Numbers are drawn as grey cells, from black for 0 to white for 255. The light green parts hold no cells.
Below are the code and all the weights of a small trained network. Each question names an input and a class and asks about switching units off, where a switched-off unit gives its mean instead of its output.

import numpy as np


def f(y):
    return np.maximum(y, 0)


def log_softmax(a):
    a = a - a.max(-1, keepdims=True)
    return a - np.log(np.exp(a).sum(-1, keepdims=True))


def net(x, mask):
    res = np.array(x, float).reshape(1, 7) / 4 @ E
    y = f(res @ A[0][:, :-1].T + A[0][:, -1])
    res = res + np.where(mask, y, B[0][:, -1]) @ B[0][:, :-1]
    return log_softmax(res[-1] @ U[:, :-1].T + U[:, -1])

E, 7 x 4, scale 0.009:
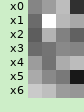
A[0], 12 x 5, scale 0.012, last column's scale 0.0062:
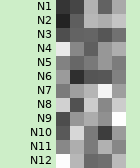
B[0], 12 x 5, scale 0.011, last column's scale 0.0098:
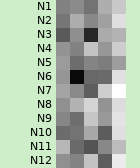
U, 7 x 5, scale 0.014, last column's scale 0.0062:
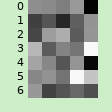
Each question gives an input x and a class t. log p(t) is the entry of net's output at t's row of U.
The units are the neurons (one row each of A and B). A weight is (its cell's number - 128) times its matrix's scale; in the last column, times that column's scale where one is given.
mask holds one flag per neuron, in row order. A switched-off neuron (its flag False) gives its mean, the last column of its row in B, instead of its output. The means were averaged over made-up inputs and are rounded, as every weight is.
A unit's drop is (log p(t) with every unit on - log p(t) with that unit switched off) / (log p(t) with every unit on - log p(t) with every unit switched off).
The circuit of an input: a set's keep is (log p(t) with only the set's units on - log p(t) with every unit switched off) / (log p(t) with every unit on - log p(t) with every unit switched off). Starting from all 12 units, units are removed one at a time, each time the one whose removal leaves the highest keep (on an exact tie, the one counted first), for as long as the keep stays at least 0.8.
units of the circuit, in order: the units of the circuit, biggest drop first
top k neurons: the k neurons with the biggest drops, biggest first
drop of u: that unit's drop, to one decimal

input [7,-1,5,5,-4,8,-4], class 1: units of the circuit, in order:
(N3 N8)
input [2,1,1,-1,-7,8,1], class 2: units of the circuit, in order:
(N10 N7)
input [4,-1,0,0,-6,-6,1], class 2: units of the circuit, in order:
(N7)
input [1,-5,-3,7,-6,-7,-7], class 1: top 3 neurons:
(N6 N7 N8)
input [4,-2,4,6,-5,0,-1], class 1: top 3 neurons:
(N8 N3 N12)
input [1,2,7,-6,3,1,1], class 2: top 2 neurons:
(N6 N10)
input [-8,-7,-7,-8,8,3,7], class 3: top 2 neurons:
(N6 N12)
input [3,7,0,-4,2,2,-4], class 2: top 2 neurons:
(N10 N6)
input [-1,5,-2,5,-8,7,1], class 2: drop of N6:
0.1
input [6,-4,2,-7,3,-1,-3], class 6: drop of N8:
-0.1
